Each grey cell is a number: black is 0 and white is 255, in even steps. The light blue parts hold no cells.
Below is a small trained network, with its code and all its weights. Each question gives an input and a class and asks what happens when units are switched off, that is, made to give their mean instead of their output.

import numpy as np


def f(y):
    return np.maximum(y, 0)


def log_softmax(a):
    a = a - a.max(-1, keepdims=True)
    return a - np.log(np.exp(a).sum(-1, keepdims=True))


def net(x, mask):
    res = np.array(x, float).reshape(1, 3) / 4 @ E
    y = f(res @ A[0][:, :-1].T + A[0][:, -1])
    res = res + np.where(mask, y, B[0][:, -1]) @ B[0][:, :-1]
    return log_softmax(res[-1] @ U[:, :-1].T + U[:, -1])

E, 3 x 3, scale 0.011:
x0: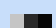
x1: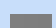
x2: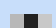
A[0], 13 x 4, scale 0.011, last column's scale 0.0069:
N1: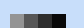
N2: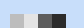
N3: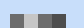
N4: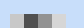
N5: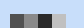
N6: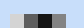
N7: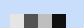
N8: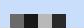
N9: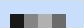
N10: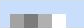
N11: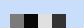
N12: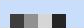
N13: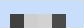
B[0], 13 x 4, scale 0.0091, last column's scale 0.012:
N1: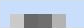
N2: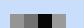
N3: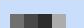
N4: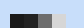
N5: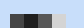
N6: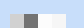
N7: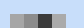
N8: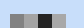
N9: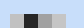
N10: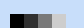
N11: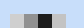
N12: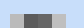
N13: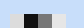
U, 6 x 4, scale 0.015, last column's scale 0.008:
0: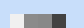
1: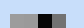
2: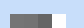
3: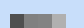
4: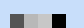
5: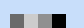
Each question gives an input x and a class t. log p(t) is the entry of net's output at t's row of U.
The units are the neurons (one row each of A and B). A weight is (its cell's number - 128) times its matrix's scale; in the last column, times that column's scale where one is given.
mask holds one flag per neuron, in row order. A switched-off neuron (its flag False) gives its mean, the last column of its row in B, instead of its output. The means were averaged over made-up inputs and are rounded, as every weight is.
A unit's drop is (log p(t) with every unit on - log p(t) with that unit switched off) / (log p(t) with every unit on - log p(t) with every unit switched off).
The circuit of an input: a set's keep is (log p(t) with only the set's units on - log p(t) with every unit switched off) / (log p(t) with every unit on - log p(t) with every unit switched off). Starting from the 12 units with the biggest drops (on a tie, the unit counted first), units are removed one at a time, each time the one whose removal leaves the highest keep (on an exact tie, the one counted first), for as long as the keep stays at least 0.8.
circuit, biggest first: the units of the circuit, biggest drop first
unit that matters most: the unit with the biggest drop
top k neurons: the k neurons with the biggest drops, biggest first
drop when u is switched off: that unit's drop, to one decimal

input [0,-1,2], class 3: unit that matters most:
N13
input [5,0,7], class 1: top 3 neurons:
(N11; N4; N8)
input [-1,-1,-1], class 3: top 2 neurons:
(N11; N13)
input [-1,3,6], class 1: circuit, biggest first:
(N11; N6)
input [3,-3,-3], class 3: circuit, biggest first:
(N13; N11; N12)
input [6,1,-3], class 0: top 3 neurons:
(N6; N10; N1)
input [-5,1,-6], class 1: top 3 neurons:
(N6; N3; N2)
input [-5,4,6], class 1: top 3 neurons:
(N11; N6; N8)
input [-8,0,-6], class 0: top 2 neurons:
(N13; N9)
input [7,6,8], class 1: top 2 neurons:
(N4; N8)
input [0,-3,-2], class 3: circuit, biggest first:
(N11; N13; N12)
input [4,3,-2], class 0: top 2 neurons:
(N6; N10)
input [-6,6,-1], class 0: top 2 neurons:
(N13; N4)
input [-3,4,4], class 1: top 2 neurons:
(N6; N11)
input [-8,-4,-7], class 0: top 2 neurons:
(N13; N9)
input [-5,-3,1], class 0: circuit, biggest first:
(N4)
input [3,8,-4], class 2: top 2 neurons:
(N11; N5)
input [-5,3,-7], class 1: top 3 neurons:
(N6; N3; N2)
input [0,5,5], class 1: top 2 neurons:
(N11; N6)
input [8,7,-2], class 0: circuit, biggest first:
(N6)
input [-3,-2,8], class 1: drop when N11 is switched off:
0.3
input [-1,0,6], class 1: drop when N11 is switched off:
0.4
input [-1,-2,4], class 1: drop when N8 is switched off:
0.2
